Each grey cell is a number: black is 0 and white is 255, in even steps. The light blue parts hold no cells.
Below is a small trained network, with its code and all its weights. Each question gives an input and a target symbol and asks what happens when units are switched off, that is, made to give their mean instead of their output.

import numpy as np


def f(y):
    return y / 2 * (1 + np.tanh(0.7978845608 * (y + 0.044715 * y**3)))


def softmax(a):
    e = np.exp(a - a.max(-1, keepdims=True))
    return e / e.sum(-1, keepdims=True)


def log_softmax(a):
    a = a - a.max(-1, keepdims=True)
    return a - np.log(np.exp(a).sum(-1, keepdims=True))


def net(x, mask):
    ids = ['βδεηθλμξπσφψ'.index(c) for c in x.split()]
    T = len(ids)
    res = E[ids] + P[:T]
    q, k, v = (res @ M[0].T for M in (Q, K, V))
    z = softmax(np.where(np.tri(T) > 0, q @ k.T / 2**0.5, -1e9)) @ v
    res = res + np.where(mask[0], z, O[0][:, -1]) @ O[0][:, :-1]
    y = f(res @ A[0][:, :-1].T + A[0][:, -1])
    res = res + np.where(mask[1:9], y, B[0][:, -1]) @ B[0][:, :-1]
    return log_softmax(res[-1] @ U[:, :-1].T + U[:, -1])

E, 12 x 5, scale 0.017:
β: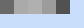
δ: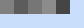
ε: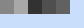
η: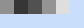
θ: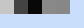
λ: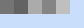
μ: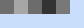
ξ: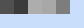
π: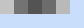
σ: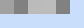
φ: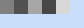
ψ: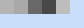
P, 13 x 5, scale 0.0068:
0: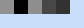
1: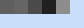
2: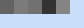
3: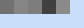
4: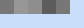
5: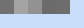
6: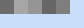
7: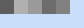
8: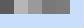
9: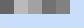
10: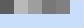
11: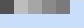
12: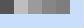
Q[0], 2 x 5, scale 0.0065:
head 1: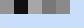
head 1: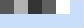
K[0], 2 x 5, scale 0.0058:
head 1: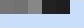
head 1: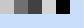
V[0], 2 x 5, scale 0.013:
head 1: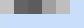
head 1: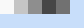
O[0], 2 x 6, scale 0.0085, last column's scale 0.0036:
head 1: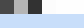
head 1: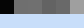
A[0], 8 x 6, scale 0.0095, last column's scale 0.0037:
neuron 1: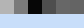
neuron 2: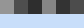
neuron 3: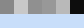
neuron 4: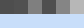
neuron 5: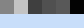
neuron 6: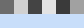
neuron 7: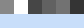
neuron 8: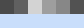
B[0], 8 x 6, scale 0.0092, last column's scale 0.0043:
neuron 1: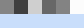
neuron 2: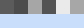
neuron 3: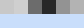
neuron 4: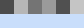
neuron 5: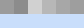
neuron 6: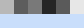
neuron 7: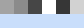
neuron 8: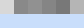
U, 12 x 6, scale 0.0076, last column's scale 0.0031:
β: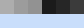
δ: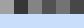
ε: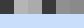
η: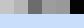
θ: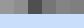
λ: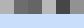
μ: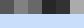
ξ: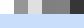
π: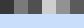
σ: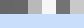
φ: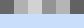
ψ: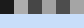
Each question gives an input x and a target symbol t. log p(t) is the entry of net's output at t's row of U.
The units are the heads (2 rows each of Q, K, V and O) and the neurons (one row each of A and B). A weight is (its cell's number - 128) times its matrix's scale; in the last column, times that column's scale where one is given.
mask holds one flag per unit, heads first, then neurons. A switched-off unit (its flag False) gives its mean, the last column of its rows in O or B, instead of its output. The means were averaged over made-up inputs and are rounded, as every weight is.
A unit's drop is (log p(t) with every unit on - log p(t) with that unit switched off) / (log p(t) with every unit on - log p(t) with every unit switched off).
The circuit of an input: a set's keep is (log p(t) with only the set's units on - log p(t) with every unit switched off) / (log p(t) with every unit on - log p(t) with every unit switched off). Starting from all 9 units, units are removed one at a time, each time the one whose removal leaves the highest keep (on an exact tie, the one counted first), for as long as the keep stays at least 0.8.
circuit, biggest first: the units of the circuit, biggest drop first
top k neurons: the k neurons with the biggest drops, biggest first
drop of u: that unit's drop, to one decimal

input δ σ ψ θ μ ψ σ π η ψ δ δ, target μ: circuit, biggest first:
(neuron 6; head 1)
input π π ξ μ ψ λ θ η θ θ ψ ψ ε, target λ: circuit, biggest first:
(neuron 7)
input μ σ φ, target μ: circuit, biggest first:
(head 1; neuron 4)
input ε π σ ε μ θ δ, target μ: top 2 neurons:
(neuron 7; neuron 5)
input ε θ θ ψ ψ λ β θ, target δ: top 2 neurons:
(neuron 1; neuron 6)
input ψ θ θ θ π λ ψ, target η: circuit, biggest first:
(neuron 3; head 1; neuron 7)
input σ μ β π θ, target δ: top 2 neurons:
(neuron 1; neuron 2)
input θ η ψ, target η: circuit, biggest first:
(head 1; neuron 3)
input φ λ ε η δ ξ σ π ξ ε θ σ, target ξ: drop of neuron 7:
0.1
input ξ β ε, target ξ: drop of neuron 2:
0.0
